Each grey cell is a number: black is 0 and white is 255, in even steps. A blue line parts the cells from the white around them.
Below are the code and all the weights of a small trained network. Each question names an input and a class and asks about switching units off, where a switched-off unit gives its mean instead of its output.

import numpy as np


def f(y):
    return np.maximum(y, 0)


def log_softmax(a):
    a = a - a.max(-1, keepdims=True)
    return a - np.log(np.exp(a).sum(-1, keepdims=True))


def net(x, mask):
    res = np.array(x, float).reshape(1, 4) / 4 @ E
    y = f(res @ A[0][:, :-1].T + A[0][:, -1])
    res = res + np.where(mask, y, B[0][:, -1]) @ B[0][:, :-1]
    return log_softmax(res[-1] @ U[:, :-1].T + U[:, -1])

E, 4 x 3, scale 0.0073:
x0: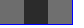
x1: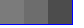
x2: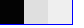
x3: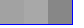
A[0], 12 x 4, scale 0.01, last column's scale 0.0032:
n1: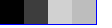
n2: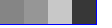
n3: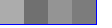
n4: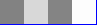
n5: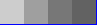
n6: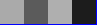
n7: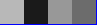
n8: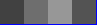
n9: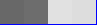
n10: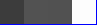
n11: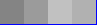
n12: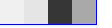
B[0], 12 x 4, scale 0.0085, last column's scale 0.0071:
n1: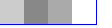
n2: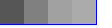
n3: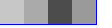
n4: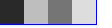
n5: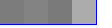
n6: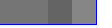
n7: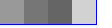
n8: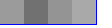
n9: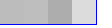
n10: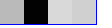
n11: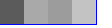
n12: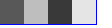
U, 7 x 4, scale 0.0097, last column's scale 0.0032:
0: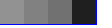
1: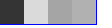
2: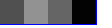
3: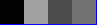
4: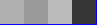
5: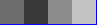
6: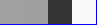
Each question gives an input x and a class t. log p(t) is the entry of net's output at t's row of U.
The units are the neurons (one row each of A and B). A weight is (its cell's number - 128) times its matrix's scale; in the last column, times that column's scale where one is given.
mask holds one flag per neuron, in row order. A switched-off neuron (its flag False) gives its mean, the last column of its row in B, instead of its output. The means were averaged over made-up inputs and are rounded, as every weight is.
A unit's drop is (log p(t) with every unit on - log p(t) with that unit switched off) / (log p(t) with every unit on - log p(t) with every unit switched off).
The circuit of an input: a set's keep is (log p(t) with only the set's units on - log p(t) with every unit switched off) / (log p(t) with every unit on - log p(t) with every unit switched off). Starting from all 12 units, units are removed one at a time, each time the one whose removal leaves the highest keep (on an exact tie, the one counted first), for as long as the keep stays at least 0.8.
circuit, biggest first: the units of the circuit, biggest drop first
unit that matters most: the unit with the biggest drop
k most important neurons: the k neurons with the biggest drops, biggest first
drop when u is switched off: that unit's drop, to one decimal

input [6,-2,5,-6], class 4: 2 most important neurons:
n1, n9
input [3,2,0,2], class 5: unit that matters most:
n12
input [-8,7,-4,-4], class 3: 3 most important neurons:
n1, n12, n9
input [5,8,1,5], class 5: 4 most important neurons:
n10, n12, n9, n4
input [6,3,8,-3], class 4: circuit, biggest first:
n1, n10
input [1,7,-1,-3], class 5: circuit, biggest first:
n10, n12, n9
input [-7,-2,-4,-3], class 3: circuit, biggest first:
n1, n12, n9
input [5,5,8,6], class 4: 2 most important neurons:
n1, n12
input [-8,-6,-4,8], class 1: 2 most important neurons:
n4, n7
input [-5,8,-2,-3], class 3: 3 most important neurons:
n1, n9, n12
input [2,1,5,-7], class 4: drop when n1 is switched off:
0.3
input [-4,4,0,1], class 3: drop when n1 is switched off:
0.3
